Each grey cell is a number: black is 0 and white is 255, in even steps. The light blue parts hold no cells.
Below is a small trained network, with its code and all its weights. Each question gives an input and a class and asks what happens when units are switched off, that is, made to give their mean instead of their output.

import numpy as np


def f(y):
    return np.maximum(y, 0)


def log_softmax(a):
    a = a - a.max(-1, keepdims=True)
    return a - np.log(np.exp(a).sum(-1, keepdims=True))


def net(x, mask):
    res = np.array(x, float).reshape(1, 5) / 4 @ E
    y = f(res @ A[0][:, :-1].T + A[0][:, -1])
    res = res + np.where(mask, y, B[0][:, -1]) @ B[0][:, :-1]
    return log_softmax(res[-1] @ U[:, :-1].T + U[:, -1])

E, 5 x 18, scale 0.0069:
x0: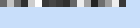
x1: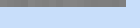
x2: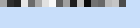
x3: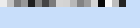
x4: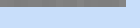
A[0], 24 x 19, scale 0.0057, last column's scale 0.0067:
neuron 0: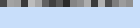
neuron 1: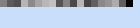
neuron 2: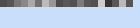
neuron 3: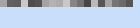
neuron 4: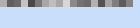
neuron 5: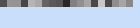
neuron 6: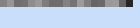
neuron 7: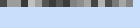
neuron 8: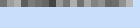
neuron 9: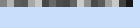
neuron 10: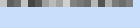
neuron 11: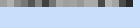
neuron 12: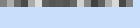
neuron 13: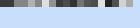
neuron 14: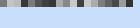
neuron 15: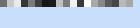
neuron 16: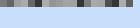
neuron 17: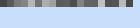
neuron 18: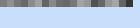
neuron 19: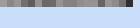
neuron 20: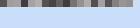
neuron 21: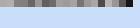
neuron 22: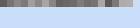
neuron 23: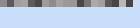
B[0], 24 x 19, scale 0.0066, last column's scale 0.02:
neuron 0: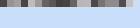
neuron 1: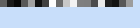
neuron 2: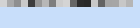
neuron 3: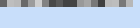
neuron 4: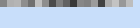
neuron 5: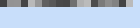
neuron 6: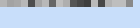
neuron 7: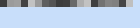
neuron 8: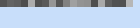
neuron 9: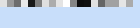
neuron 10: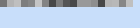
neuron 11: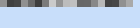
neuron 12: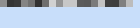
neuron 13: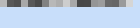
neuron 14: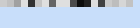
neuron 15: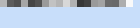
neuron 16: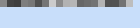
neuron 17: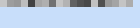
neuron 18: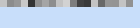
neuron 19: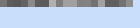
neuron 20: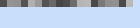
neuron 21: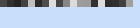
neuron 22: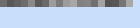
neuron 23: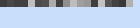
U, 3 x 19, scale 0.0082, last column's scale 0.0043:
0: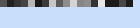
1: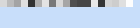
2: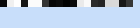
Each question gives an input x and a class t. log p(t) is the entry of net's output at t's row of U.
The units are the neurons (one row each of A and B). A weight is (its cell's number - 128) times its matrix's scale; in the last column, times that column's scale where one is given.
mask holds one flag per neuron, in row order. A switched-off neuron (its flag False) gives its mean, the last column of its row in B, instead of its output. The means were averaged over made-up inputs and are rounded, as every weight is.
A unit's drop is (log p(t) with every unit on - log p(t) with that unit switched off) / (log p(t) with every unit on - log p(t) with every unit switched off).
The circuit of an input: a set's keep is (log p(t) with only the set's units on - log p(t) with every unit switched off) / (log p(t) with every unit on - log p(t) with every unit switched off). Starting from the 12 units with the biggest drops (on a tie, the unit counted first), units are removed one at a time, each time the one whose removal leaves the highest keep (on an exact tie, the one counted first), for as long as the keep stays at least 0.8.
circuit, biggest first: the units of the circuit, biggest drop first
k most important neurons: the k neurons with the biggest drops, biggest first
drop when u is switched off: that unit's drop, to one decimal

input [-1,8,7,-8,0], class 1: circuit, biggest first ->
neuron 17
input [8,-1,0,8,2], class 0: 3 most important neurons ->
neuron 21; neuron 12; neuron 14
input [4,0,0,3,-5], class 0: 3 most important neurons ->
neuron 14; neuron 2; neuron 12
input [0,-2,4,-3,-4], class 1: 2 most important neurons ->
neuron 23; neuron 21
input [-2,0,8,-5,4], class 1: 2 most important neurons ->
neuron 2; neuron 17
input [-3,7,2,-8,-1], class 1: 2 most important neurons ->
neuron 2; neuron 17
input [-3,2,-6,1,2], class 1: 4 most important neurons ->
neuron 14; neuron 21; neuron 1; neuron 12
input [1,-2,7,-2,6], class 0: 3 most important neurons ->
neuron 1; neuron 14; neuron 9
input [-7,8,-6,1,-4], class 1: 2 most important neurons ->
neuron 14; neuron 21
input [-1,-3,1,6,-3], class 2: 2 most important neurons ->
neuron 15; neuron 14
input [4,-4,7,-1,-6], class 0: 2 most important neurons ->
neuron 1; neuron 14
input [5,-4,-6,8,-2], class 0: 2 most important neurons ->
neuron 21; neuron 11
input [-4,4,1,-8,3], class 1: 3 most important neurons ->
neuron 2; neuron 17; neuron 21
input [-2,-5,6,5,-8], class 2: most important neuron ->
neuron 15
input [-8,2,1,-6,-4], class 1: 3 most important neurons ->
neuron 2; neuron 17; neuron 21
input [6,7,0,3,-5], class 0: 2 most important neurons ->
neuron 14; neuron 12
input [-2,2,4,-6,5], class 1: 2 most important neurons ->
neuron 2; neuron 17
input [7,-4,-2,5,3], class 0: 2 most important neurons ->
neuron 12; neuron 21
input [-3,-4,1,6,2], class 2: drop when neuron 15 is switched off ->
0.2
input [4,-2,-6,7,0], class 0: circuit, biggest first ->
neuron 21
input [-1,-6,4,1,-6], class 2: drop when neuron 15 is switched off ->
0.4
